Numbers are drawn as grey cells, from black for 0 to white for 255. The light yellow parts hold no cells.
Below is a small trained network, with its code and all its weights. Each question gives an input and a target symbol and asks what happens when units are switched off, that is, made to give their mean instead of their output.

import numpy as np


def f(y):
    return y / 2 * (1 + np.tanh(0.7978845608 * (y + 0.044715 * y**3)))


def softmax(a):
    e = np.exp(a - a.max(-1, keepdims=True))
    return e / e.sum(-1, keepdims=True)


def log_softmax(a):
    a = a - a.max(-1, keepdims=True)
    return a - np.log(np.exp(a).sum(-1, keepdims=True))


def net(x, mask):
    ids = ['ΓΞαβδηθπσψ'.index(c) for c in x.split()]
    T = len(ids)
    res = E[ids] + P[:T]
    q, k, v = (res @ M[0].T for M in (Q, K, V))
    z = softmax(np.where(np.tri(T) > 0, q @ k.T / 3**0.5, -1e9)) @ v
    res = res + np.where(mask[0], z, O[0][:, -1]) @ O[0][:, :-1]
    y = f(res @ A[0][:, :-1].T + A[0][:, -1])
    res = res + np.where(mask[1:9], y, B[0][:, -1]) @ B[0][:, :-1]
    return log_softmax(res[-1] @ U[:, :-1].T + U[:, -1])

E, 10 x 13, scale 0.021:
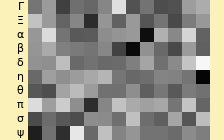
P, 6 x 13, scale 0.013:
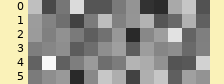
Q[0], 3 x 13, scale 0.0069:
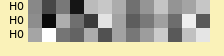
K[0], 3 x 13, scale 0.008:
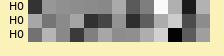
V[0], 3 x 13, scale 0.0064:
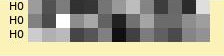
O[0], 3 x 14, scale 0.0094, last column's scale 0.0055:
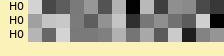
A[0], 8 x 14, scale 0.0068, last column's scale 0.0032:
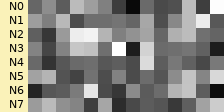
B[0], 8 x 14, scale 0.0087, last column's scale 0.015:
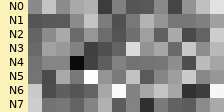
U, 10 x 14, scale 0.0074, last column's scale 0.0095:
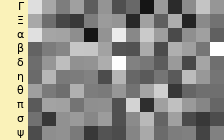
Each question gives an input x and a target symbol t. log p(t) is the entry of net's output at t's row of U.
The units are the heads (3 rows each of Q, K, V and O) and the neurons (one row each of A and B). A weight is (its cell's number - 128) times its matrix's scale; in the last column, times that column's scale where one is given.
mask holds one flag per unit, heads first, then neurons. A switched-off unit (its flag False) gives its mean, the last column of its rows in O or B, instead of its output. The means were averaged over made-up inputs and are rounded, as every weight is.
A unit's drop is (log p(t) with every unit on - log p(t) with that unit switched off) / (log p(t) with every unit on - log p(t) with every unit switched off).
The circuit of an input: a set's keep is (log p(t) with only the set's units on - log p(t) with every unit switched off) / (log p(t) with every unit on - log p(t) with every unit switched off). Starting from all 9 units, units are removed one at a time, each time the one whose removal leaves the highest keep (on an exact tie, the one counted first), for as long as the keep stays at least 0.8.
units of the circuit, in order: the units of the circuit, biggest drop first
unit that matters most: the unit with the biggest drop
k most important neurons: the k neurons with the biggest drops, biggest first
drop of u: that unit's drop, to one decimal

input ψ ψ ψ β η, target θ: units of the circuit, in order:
(H0; N6)
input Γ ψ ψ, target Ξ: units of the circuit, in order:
(H0; N6; N4)
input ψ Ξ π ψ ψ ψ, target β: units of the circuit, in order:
(N6; N3)
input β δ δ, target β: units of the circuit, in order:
(N1; N6)
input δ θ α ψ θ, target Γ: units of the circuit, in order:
(H0; N6)
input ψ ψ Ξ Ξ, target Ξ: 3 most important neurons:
(N0; N3; N4)
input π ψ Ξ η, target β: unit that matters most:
N6
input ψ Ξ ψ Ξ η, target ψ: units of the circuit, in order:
(H0; N3; N6; N4)
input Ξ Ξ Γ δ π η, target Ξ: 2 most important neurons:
(N4; N6)
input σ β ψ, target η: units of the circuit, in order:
(H0; N0; N3)
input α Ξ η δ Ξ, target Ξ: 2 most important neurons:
(N0; N4)
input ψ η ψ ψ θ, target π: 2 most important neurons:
(N0; N6)
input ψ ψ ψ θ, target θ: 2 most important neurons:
(N6; N0)
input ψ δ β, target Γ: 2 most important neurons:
(N6; N7)
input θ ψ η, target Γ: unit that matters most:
H0
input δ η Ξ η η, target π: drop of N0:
0.1
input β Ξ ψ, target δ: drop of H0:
1.2
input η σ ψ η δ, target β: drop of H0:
0.1
